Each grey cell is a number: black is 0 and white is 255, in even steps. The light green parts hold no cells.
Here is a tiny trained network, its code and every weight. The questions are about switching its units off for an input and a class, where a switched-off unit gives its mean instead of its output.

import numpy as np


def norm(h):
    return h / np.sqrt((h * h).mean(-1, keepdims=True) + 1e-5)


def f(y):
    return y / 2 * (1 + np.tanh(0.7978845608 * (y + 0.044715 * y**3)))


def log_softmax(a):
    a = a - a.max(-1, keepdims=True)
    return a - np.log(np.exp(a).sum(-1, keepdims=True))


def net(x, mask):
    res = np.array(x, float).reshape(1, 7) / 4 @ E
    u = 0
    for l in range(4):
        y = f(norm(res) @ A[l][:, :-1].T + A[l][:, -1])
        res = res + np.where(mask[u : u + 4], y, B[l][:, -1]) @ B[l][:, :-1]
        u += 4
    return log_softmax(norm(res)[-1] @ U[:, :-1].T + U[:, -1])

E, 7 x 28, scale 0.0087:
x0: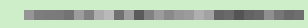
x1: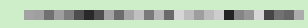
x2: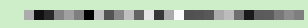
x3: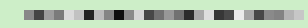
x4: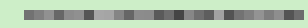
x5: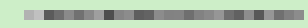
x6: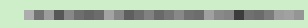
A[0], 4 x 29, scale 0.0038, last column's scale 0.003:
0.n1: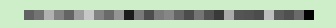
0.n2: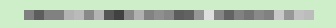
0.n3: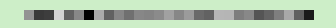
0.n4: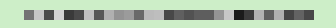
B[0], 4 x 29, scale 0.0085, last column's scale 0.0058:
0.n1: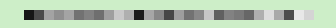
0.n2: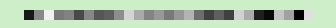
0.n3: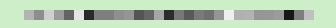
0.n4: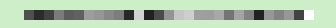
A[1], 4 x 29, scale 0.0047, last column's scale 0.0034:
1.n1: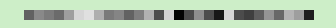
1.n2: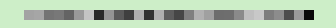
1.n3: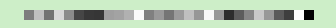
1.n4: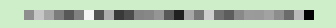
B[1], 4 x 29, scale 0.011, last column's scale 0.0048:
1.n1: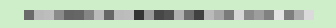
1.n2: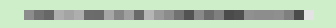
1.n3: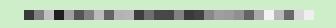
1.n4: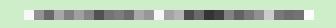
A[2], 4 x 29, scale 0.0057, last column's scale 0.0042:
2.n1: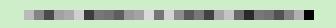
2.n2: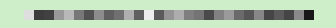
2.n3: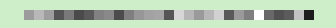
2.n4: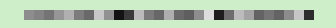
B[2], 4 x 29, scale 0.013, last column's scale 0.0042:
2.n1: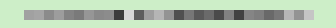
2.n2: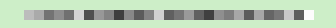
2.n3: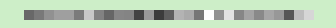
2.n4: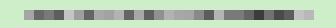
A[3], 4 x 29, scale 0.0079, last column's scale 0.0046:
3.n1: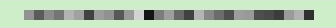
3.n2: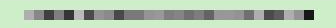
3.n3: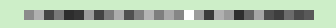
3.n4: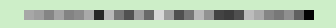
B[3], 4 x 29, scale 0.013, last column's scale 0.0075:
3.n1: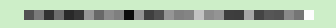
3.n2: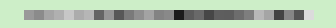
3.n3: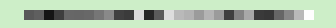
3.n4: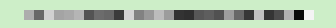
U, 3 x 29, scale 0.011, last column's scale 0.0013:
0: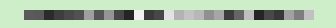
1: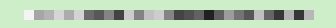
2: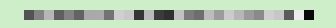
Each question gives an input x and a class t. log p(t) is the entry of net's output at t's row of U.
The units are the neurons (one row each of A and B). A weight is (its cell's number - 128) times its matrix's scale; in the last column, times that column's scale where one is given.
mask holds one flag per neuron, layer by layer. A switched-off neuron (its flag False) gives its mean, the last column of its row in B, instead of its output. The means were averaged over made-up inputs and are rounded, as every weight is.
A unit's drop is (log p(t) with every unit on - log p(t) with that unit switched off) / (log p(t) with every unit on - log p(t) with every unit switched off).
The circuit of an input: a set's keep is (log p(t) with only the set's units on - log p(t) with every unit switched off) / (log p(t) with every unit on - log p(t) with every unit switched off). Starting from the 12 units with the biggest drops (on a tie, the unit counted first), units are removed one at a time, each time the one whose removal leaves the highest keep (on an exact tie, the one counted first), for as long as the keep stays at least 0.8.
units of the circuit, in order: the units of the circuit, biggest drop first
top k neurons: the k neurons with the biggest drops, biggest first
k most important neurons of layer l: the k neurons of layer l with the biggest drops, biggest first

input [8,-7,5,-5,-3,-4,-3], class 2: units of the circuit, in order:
[1.n1]
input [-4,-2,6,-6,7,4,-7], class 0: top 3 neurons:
[0.n4, 3.n3, 1.n4]
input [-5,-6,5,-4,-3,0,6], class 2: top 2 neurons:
[1.n1, 1.n4]
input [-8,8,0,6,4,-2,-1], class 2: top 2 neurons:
[1.n3, 2.n3]
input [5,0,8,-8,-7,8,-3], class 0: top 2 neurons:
[3.n3, 0.n4]
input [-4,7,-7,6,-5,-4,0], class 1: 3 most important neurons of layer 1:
[1.n2, 1.n4, 1.n1]
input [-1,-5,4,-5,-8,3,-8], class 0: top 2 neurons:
[0.n4, 1.n3]
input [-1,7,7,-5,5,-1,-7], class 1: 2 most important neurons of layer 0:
[0.n1, 0.n3]
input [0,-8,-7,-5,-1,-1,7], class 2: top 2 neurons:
[1.n1, 0.n1]
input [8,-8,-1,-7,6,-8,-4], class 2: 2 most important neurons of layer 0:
[0.n1, 0.n2]
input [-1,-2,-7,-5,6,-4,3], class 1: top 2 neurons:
[3.n4, 1.n4]
